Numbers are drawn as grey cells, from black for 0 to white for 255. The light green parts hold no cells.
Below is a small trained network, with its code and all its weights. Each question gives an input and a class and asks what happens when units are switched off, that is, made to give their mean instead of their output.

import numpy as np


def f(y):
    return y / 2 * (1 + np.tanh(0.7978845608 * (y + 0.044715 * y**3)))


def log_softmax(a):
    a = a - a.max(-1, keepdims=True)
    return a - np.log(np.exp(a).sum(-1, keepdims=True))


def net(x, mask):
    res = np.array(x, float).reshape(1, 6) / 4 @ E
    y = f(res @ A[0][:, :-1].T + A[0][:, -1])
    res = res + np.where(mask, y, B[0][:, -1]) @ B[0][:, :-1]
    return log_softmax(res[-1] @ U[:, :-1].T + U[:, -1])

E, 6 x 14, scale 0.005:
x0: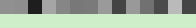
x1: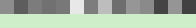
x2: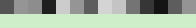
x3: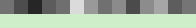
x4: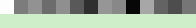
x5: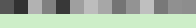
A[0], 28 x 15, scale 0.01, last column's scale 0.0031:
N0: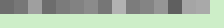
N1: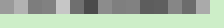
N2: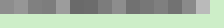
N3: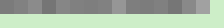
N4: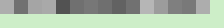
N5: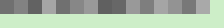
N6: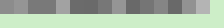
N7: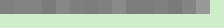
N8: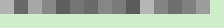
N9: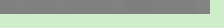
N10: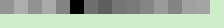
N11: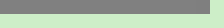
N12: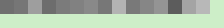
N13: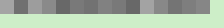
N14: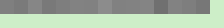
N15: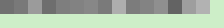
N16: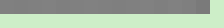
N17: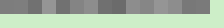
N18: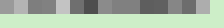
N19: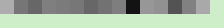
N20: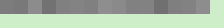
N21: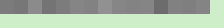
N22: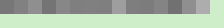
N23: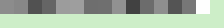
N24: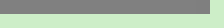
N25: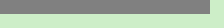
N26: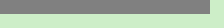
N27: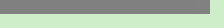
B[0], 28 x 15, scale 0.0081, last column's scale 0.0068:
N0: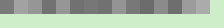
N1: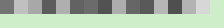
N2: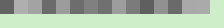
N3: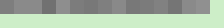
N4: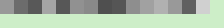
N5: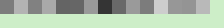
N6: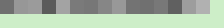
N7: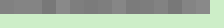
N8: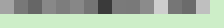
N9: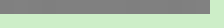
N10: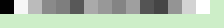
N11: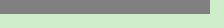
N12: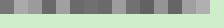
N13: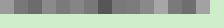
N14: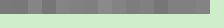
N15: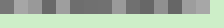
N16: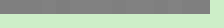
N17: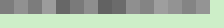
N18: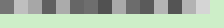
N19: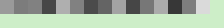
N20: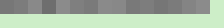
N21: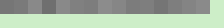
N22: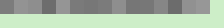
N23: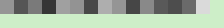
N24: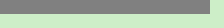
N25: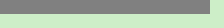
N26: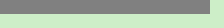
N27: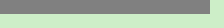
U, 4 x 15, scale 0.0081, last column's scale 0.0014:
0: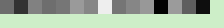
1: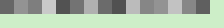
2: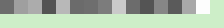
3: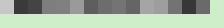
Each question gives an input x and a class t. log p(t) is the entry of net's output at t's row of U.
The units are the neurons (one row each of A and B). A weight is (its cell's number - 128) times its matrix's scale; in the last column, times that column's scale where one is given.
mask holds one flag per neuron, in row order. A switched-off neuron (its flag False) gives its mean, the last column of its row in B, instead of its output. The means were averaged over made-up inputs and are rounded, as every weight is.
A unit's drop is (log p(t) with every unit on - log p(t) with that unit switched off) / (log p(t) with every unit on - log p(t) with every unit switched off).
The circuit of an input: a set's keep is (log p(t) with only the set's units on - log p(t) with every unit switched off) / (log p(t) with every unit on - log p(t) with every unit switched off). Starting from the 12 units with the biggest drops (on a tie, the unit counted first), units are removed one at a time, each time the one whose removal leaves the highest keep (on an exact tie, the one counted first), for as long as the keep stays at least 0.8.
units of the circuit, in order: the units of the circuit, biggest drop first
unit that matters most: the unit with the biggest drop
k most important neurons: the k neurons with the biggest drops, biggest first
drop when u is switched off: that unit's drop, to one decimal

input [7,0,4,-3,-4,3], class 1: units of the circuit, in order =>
[N23; N19]
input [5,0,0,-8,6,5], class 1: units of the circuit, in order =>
[N23; N4; N19]
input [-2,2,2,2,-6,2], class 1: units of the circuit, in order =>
[N23; N19; N1]
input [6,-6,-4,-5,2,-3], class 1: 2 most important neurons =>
[N23; N4]
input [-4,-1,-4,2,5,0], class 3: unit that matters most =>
N4
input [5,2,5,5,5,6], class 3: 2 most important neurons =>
[N10; N19]
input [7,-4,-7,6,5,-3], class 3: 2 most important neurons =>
[N19; N4]
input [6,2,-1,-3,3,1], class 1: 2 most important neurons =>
[N23; N19]
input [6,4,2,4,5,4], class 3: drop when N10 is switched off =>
0.4
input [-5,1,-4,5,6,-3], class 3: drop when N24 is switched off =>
0.0
